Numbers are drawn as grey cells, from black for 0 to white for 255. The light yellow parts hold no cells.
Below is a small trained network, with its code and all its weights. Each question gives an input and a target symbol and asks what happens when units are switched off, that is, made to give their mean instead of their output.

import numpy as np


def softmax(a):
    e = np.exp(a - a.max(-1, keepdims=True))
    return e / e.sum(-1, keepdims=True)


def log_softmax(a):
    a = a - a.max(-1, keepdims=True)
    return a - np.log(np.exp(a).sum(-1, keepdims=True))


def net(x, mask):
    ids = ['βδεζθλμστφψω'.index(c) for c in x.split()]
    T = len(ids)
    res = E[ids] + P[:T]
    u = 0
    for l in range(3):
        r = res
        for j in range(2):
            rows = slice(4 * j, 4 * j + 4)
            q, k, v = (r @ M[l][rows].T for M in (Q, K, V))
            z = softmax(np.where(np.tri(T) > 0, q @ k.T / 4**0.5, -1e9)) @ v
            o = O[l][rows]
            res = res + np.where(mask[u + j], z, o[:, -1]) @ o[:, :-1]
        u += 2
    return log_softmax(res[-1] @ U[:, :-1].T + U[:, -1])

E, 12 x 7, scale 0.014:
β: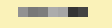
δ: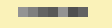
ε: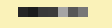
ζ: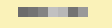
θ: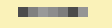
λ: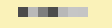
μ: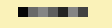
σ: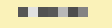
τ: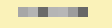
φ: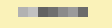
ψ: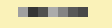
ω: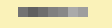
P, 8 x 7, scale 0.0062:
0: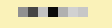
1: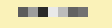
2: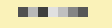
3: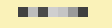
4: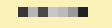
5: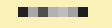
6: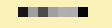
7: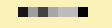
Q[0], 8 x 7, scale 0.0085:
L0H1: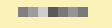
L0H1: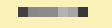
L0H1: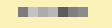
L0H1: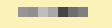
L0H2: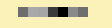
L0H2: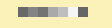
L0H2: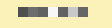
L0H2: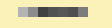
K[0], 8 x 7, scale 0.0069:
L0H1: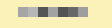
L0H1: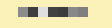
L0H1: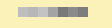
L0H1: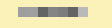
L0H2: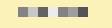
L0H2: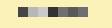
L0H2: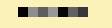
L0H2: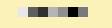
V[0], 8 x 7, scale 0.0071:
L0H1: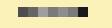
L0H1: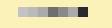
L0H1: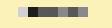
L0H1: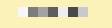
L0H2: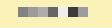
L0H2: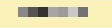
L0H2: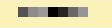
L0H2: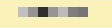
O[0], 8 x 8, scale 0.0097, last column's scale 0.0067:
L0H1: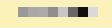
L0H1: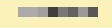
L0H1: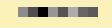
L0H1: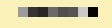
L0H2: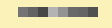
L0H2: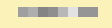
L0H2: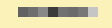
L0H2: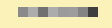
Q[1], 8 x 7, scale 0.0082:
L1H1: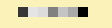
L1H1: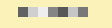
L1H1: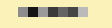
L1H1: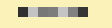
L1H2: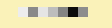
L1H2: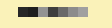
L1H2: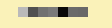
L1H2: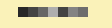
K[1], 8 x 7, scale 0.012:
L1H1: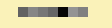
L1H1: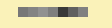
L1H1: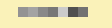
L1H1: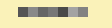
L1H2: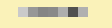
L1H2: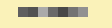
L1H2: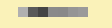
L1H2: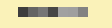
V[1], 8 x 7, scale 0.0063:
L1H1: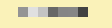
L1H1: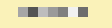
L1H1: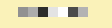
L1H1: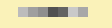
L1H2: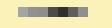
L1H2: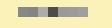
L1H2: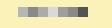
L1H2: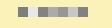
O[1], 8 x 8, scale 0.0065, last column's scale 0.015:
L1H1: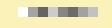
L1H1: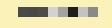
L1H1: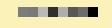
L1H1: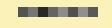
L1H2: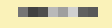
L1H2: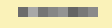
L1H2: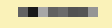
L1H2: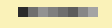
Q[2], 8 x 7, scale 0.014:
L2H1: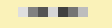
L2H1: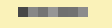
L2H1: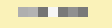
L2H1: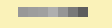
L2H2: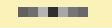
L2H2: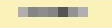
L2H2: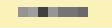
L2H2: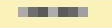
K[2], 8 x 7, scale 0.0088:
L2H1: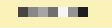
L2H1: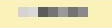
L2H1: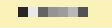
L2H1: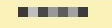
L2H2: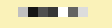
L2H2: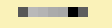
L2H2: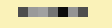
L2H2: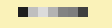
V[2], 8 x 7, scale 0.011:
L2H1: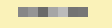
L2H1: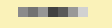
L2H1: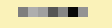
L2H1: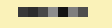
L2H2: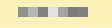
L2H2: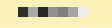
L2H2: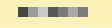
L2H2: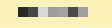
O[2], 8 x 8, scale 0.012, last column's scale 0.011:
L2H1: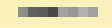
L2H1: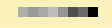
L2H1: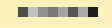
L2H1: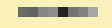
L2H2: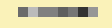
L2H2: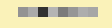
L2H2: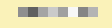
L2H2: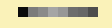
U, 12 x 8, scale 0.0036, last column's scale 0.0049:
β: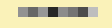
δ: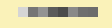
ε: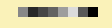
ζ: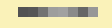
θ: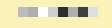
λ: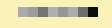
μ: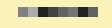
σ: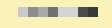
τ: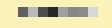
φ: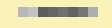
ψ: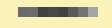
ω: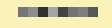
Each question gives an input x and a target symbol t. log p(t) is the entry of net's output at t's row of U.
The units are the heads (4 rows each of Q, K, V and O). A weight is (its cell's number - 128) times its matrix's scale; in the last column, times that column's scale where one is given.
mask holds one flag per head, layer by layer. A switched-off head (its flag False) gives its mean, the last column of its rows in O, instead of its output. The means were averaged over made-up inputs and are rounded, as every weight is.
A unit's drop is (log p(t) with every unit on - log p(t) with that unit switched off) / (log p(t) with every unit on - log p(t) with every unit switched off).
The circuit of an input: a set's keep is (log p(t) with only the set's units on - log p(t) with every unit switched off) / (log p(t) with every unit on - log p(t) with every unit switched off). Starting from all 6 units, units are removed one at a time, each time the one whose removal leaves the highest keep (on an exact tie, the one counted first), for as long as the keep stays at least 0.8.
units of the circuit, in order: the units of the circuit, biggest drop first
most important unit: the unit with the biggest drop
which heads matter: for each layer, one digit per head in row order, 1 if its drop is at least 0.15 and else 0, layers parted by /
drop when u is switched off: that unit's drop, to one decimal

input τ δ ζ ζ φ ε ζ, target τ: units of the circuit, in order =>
(L1H1 L2H1)
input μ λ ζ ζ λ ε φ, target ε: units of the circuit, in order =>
(L2H1 L0H2 L1H1)
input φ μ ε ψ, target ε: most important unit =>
L0H2
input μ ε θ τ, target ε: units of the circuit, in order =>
(L2H1 L0H2 L1H1 L1H2)
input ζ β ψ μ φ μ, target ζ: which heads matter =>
11 / 10 / 01
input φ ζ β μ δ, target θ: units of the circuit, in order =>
(L1H1 L2H2)
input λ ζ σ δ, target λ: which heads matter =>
10 / 11 / 11
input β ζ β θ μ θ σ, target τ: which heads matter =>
11 / 11 / 10
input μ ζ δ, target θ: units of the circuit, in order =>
(L0H1 L2H2)
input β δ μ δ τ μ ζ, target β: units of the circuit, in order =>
(L0H1 L2H2 L1H1 L1H2)
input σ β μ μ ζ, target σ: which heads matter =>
11 / 10 / 11
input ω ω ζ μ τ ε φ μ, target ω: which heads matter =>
11 / 11 / 01
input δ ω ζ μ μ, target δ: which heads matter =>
10 / 11 / 01
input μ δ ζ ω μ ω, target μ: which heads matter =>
11 / 11 / 11
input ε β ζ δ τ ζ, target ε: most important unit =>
L1H1
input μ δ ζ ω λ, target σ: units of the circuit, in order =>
(L2H1 L1H2)
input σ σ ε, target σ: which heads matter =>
10 / 11 / 11
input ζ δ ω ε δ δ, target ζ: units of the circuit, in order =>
(L1H1 L2H2 L0H1)
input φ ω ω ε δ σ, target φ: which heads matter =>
10 / 11 / 11
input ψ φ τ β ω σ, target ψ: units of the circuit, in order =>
(L0H1 L1H1 L2H2 L2H1)
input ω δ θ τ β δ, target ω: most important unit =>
L0H1
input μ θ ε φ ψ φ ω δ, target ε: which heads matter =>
11 / 10 / 10
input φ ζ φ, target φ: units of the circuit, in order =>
(L0H1 L2H2 L2H1)
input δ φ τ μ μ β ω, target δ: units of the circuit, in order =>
(L0H1 L2H2 L1H2 L1H1)
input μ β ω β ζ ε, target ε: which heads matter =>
01 / 10 / 10
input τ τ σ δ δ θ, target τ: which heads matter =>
01 / 00 / 11
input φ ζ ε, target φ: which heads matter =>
10 / 11 / 11
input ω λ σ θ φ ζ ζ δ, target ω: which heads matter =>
10 / 10 / 11
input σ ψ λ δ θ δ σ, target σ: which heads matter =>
11 / 11 / 11
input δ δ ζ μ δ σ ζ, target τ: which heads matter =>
01 / 10 / 10
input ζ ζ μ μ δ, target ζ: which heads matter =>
11 / 11 / 01
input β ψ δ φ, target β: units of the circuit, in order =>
(L1H1 L2H2 L1H2)
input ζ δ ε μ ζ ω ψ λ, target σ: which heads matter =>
01 / 11 / 10
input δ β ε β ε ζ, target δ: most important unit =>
L0H1
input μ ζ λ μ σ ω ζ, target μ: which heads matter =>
01 / 11 / 11
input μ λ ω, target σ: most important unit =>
L2H1
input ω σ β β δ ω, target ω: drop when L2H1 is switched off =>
0.2
